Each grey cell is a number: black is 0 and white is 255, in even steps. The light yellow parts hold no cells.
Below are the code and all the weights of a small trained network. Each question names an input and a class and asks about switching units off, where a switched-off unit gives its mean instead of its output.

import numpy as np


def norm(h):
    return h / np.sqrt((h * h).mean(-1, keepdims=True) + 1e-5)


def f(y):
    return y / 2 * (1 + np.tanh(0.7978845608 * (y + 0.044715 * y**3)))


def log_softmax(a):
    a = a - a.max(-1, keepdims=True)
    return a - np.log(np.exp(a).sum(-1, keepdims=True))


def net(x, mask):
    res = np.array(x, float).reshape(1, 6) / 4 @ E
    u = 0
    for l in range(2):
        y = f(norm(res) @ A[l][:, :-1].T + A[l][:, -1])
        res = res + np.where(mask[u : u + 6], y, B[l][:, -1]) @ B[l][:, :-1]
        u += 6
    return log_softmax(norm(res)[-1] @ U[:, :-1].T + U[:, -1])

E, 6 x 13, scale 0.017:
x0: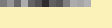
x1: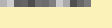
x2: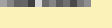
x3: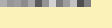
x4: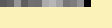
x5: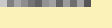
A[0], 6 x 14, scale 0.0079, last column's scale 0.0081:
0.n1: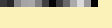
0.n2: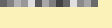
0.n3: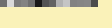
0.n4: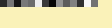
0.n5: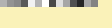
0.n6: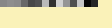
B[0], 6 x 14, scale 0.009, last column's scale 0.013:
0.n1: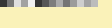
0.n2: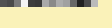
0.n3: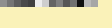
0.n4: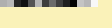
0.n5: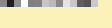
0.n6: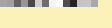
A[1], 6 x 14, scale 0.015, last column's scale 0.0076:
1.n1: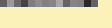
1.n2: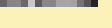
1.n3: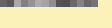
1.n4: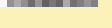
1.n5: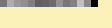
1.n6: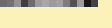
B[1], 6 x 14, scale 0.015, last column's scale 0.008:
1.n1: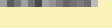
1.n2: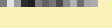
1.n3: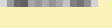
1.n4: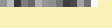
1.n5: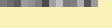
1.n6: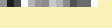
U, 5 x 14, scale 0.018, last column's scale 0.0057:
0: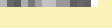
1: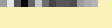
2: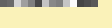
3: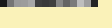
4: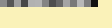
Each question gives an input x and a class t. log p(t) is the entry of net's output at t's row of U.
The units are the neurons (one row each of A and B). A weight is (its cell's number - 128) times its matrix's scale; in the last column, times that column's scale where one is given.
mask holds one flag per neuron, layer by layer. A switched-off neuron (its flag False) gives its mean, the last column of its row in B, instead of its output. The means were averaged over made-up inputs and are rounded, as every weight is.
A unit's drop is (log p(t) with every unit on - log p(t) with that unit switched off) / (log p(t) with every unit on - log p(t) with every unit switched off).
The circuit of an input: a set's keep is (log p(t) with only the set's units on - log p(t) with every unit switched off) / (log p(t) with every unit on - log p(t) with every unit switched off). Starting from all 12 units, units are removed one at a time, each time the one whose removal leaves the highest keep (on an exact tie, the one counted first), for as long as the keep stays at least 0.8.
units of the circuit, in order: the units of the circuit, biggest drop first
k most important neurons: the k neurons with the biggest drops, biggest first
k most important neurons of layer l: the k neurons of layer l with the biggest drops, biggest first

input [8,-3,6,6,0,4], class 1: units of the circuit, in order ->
[1.n6]
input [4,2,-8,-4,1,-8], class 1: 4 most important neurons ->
[0.n4 0.n3 1.n6 0.n5]
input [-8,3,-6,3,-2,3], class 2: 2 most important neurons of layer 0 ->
[0.n4 0.n5]
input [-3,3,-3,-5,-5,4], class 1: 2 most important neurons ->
[1.n6 1.n4]
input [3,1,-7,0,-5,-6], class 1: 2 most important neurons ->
[0.n4 0.n3]
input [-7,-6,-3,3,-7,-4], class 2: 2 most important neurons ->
[0.n5 1.n4]
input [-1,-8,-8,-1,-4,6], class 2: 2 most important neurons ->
[0.n4 0.n2]
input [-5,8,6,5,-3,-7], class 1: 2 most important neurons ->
[1.n6 0.n4]
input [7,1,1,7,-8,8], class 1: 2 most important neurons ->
[1.n4 1.n6]
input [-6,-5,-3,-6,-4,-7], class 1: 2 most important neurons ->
[0.n4 1.n6]
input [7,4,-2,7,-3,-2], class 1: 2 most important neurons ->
[1.n6 0.n5]
